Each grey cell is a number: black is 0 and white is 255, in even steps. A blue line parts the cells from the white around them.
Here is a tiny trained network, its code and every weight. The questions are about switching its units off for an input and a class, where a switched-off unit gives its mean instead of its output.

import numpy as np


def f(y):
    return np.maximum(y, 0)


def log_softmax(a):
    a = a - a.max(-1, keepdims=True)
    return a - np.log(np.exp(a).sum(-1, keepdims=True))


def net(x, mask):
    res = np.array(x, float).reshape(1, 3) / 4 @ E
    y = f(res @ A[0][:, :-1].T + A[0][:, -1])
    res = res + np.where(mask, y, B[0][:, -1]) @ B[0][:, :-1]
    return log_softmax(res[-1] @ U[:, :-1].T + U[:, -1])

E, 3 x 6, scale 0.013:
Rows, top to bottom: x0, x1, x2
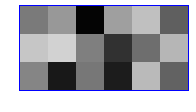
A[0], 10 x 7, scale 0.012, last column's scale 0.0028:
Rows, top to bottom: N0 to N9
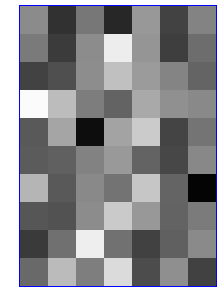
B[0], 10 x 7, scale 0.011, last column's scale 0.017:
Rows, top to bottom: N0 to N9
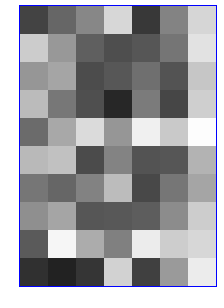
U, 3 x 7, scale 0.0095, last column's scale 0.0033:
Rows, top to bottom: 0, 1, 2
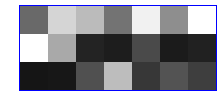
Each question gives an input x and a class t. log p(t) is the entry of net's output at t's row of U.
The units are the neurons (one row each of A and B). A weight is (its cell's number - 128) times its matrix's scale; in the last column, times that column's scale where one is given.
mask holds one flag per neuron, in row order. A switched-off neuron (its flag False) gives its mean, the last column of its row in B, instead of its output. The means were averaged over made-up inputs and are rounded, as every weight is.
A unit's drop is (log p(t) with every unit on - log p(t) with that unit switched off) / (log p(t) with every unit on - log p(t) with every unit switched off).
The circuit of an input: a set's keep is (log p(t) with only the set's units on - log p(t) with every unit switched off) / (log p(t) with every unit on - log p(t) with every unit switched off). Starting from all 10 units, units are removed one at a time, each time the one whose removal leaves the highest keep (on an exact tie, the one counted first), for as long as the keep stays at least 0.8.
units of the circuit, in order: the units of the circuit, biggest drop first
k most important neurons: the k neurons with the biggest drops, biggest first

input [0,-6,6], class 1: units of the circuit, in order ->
[N1]
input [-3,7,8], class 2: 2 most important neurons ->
[N0 N1]
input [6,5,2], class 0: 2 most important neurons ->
[N4 N1]
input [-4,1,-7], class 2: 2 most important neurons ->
[N9 N4]
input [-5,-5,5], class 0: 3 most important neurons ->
[N8 N9 N3]
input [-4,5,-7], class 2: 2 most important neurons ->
[N9 N4]
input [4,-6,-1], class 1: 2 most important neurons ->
[N1 N8]
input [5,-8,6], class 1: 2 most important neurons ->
[N1 N9]
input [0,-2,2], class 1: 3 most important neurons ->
[N9 N4 N8]
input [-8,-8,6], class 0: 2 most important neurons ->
[N8 N3]
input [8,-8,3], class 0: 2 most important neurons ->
[N4 N3]
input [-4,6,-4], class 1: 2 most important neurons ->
[N4 N3]
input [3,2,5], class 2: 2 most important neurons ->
[N8 N0]
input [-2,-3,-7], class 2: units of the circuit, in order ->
[N9]
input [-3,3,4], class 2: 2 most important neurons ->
[N4 N0]
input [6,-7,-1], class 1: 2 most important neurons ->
[N1 N8]
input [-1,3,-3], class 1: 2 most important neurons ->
[N4 N0]
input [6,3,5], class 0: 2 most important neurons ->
[N4 N9]
